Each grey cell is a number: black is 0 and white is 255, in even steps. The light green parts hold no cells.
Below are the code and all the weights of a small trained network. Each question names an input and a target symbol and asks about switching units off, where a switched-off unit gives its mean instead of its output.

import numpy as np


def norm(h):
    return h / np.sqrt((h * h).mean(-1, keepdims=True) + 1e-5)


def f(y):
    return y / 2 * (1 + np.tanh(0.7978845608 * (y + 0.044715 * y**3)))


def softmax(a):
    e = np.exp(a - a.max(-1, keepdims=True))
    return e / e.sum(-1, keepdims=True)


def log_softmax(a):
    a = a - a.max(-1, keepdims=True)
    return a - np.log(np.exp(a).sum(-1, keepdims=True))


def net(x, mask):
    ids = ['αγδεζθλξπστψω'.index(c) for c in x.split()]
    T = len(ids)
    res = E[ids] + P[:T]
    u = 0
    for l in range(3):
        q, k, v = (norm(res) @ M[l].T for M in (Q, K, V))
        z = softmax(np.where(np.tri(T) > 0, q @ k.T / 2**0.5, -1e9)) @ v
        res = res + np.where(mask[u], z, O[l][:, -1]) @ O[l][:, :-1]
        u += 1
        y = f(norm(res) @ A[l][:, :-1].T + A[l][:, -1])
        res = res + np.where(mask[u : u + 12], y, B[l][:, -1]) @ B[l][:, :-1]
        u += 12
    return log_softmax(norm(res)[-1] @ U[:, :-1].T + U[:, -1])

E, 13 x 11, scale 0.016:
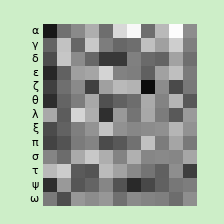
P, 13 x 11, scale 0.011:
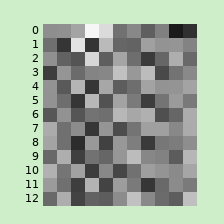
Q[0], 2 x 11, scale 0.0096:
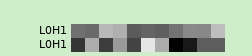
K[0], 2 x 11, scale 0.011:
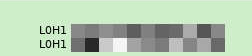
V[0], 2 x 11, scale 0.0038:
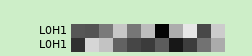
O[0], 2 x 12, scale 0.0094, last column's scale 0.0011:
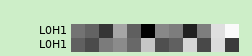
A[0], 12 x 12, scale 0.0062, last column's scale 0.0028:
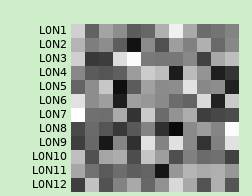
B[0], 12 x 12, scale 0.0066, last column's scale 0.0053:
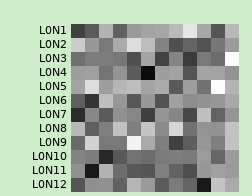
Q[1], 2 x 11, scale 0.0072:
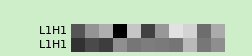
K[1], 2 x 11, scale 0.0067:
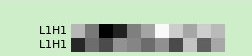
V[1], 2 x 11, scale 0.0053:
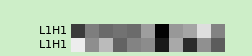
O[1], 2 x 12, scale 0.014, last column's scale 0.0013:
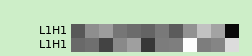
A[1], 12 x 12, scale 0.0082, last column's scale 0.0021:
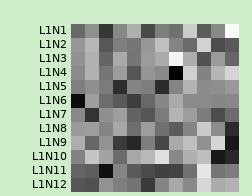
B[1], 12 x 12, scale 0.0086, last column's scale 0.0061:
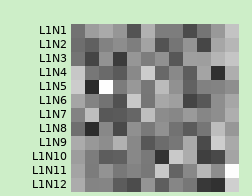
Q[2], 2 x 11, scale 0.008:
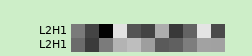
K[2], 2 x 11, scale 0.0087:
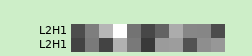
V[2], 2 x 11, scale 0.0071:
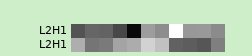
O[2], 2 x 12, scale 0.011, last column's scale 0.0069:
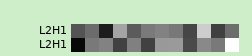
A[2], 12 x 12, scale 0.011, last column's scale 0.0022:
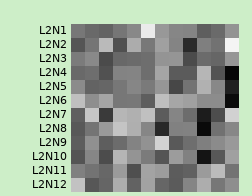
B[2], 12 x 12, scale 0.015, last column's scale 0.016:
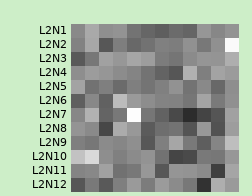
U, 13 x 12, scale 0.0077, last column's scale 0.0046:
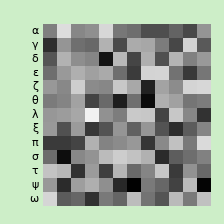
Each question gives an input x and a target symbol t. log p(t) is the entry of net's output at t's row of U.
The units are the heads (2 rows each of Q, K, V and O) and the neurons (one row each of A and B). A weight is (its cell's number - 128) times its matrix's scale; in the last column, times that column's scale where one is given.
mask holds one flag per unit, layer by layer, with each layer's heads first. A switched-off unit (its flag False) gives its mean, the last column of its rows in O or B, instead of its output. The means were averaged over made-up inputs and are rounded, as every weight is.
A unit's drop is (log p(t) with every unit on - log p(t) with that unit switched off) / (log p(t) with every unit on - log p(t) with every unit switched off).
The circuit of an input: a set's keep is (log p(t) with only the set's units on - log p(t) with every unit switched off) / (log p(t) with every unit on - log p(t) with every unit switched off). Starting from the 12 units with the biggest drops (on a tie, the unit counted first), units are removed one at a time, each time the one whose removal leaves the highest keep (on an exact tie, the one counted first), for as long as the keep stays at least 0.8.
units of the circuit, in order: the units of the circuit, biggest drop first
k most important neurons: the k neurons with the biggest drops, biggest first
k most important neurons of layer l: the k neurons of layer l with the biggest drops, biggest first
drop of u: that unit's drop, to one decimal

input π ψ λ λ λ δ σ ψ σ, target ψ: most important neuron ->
L2N4
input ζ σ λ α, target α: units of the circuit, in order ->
L1N10, L2N7, L0N9
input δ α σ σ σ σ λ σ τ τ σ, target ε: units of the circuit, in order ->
L0H1, L1N10
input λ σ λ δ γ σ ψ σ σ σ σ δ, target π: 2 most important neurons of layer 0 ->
L0N1, L0N3
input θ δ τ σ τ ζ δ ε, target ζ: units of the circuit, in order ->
L0H1, L0N5, L2N7
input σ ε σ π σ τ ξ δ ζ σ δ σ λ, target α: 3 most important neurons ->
L0N9, L1N10, L0N1
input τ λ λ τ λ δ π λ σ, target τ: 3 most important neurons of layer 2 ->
L2N12, L2N11, L2N7
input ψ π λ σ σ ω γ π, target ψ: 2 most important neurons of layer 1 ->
L1N9, L1N12
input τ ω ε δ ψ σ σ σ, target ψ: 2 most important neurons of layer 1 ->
L1N11, L1N9
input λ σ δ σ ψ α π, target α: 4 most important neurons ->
L0N9, L2N7, L1N11, L1N3
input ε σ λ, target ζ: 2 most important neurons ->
L0N3, L1N11
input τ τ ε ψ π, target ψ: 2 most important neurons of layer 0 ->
L0N11, L0N8
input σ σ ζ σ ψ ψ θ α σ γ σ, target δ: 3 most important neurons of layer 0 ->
L0N2, L0N8, L0N12
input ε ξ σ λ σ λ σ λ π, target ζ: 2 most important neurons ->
L1N11, L0N3
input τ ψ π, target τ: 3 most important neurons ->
L0N8, L0N6, L1N11
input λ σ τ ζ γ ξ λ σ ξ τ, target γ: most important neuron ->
L0N6
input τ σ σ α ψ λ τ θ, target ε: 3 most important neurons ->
L1N10, L0N5, L0N2
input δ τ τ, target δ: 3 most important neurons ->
L0N6, L0N4, L1N8
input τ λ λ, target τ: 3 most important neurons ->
L1N11, L2N12, L0N6
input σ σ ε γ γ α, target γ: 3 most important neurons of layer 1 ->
L1N11, L1N12, L1N10
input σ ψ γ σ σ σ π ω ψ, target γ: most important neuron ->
L0N3
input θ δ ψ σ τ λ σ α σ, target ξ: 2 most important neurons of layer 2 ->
L2N11, L2N12
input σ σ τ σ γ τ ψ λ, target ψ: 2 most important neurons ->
L1N9, L0N11
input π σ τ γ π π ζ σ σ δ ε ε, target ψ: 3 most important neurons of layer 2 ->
L2N4, L2N12, L2N11
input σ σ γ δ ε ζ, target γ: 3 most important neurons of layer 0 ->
L0N4, L0N3, L0N8
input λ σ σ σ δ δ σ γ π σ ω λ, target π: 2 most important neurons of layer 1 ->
L1N7, L1N11
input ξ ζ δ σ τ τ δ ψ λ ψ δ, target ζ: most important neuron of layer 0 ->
L0N5
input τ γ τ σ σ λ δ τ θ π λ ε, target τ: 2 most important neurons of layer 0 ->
L0N6, L0N8
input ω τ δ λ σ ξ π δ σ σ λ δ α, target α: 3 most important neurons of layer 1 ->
L1N10, L1N2, L1N11
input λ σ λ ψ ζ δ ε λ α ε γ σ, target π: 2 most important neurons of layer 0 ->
L0N1, L0N3
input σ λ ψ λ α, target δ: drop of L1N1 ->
0.0
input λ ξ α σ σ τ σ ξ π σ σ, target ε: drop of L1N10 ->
0.4
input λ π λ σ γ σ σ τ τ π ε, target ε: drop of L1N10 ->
0.1
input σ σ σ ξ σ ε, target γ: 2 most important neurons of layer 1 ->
L1N12, L1N11
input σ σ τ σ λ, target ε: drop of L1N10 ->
0.2
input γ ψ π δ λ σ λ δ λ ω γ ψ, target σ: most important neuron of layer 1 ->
L1N11
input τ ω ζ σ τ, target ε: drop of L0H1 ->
0.2
